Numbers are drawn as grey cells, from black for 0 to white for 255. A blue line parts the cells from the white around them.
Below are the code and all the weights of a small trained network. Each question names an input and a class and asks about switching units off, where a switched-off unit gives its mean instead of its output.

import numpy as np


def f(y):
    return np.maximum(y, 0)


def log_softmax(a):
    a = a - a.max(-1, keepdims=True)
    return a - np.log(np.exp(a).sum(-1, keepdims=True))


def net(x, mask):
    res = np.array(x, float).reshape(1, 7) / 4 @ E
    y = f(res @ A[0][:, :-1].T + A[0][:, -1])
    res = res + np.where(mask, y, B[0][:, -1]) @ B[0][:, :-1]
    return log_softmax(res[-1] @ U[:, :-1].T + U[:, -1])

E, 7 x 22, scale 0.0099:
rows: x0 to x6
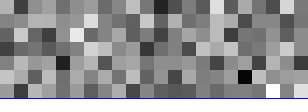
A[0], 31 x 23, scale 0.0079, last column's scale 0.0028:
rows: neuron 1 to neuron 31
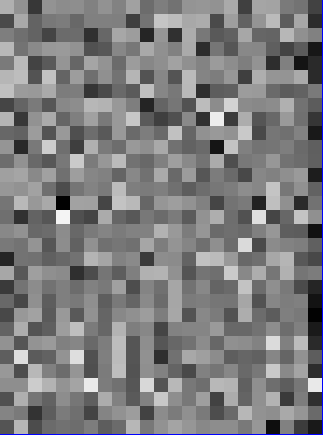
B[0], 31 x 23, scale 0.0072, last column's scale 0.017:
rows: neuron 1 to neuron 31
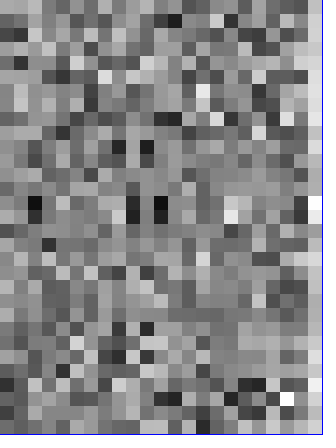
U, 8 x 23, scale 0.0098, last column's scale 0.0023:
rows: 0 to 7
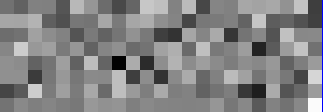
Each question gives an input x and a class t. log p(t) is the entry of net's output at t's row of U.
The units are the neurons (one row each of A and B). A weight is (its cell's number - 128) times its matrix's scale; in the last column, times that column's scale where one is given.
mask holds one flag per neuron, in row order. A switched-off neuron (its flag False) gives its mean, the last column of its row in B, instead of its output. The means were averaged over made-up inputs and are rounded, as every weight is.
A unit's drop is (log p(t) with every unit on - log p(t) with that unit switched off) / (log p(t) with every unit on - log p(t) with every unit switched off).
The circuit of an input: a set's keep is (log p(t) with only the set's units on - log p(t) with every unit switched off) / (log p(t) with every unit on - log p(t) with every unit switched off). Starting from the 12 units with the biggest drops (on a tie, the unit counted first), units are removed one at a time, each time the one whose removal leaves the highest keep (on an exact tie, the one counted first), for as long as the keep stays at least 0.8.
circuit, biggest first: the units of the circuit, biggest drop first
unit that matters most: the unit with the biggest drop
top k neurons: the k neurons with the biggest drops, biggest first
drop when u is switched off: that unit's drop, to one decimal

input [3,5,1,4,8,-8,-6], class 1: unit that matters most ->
neuron 10
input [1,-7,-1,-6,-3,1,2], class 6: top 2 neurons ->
neuron 3; neuron 30
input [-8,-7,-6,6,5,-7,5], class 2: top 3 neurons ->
neuron 29; neuron 2; neuron 6
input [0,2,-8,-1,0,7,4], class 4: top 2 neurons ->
neuron 11; neuron 20
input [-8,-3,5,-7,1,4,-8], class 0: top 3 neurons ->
neuron 31; neuron 5; neuron 9
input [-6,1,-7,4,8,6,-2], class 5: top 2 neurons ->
neuron 15; neuron 26
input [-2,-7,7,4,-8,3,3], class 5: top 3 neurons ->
neuron 16; neuron 28; neuron 11
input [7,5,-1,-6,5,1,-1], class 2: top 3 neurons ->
neuron 9; neuron 19; neuron 8
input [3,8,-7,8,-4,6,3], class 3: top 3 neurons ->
neuron 8; neuron 19; neuron 3
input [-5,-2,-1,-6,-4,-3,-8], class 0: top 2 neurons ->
neuron 31; neuron 5
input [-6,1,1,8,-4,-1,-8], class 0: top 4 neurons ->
neuron 5; neuron 31; neuron 7; neuron 4
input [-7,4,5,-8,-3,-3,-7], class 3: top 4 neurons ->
neuron 7; neuron 4; neuron 9; neuron 25
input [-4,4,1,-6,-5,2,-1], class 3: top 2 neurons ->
neuron 15; neuron 7
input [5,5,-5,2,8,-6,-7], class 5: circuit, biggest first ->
neuron 15
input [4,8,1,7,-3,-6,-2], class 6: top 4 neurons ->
neuron 28; neuron 7; neuron 4; neuron 6
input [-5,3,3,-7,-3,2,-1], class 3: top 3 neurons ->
neuron 7; neuron 4; neuron 9
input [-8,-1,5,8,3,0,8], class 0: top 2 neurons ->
neuron 25; neuron 27
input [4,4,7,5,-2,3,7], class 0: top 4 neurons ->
neuron 25; neuron 27; neuron 11; neuron 20
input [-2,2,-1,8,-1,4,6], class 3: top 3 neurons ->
neuron 8; neuron 19; neuron 5
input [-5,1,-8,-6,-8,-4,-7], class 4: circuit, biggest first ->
neuron 20
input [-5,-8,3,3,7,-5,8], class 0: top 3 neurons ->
neuron 25; neuron 27; neuron 28
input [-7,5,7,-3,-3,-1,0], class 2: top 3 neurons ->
neuron 29; neuron 2; neuron 11
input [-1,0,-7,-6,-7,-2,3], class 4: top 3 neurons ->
neuron 20; neuron 15; neuron 11
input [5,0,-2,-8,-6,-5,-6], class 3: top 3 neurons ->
neuron 7; neuron 4; neuron 15
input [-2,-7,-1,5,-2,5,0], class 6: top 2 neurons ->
neuron 3; neuron 30
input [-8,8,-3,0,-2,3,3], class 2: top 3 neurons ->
neuron 29; neuron 2; neuron 3
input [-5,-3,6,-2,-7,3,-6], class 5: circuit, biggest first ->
neuron 16
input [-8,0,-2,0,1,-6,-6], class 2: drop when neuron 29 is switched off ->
0.8
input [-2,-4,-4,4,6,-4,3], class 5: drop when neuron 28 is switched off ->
0.1
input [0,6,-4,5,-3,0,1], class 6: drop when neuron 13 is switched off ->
0.0
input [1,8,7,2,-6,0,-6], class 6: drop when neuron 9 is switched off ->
0.1
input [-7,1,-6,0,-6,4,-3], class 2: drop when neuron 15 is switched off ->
0.2
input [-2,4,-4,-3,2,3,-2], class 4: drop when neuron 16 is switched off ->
0.2
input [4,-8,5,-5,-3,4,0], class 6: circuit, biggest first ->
neuron 3
